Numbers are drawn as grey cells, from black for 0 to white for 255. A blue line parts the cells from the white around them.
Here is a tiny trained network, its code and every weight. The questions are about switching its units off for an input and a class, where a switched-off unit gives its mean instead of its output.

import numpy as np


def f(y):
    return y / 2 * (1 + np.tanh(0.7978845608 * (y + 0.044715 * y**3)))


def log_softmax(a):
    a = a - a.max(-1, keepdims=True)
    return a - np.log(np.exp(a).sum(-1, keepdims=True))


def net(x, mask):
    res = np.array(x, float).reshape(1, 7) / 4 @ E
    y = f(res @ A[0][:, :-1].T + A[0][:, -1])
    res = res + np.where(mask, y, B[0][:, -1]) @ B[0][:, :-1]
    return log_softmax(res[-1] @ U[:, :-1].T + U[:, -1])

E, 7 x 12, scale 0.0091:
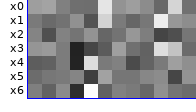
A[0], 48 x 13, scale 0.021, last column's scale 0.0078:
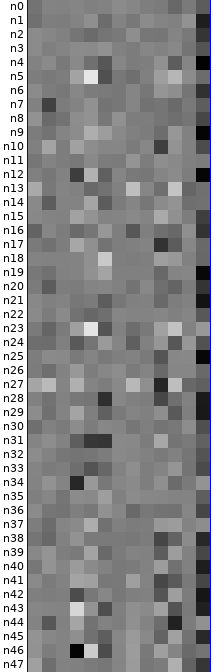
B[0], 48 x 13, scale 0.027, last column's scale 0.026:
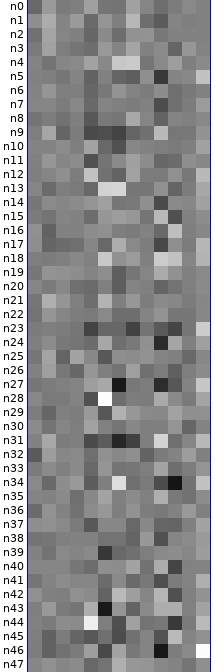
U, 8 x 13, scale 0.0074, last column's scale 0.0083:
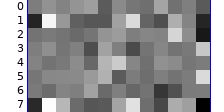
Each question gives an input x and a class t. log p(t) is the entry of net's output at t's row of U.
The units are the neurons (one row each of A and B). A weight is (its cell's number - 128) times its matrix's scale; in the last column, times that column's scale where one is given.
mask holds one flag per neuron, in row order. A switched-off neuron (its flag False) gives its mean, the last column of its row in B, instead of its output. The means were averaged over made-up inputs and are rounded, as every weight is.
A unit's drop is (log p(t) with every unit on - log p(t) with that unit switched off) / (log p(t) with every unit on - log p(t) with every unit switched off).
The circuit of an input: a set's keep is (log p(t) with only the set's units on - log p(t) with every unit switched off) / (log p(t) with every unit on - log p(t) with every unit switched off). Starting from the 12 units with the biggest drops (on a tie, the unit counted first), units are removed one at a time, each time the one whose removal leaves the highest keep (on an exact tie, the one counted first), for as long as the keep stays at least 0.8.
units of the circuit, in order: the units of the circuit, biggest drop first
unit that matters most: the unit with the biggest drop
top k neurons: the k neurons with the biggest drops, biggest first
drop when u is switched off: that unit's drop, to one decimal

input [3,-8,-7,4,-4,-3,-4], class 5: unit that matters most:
n27
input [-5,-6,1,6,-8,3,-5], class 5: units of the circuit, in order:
n28, n46
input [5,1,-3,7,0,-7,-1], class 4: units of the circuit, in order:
n13, n18
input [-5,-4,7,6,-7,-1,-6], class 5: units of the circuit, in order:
n28, n34
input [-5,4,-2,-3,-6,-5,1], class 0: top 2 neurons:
n46, n43
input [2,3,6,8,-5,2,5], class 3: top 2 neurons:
n31, n44
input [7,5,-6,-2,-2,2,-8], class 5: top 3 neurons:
n27, n34, n17
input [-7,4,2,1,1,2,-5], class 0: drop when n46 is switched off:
0.1
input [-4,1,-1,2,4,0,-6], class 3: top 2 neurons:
n46, n44
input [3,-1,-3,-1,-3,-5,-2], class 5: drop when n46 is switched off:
0.4
